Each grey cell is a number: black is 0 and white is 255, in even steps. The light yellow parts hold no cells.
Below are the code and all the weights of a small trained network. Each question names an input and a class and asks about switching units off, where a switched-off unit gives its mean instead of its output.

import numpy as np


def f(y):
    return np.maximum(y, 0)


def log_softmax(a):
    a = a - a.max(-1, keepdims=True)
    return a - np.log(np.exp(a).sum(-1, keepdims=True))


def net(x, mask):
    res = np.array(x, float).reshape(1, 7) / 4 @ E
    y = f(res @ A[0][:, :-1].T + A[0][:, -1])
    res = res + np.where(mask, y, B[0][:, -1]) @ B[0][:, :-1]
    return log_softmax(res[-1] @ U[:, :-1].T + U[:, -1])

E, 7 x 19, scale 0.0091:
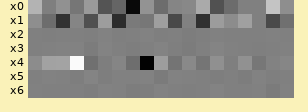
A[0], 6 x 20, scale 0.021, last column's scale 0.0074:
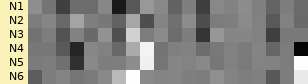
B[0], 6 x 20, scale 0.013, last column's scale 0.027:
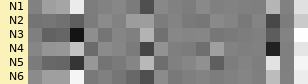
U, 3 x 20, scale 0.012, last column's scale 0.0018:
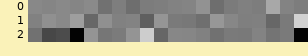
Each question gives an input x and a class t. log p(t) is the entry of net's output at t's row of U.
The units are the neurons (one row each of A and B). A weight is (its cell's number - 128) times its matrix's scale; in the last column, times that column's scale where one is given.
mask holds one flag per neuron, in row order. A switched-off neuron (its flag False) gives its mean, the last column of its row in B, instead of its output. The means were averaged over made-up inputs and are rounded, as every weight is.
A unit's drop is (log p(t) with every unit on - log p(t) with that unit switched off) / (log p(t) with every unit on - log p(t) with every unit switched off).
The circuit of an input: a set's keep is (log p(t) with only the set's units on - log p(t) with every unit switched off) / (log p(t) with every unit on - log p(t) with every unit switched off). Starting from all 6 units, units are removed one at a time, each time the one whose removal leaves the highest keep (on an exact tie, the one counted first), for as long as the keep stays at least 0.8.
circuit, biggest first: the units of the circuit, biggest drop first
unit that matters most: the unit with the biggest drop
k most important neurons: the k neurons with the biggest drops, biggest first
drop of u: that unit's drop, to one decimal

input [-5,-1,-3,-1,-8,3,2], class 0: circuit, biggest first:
N6
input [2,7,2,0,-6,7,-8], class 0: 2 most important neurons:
N1, N5
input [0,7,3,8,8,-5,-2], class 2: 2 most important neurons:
N3, N6
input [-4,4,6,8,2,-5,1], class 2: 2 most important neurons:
N3, N4
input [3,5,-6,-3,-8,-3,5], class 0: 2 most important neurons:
N5, N1
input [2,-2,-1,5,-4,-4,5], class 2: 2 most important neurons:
N6, N1
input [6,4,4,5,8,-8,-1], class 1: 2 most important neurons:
N5, N3
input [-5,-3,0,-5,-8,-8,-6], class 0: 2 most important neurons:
N5, N6
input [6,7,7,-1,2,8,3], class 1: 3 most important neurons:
N5, N3, N1
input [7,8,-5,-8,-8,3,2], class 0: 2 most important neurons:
N5, N1
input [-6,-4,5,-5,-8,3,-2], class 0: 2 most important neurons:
N5, N6
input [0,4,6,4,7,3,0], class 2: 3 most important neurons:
N6, N4, N2
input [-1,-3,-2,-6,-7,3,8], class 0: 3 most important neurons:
N5, N3, N4
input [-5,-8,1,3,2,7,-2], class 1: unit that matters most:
N5
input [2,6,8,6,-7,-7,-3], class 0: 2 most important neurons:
N1, N5
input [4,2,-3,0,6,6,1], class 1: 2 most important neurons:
N3, N5
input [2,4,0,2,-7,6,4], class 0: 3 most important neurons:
N5, N1, N4
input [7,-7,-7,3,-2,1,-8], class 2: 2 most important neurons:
N6, N1
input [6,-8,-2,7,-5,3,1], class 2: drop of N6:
0.1
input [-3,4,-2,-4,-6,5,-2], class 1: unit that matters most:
N4
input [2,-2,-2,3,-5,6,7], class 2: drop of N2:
0.0
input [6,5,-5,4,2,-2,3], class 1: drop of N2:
-0.1
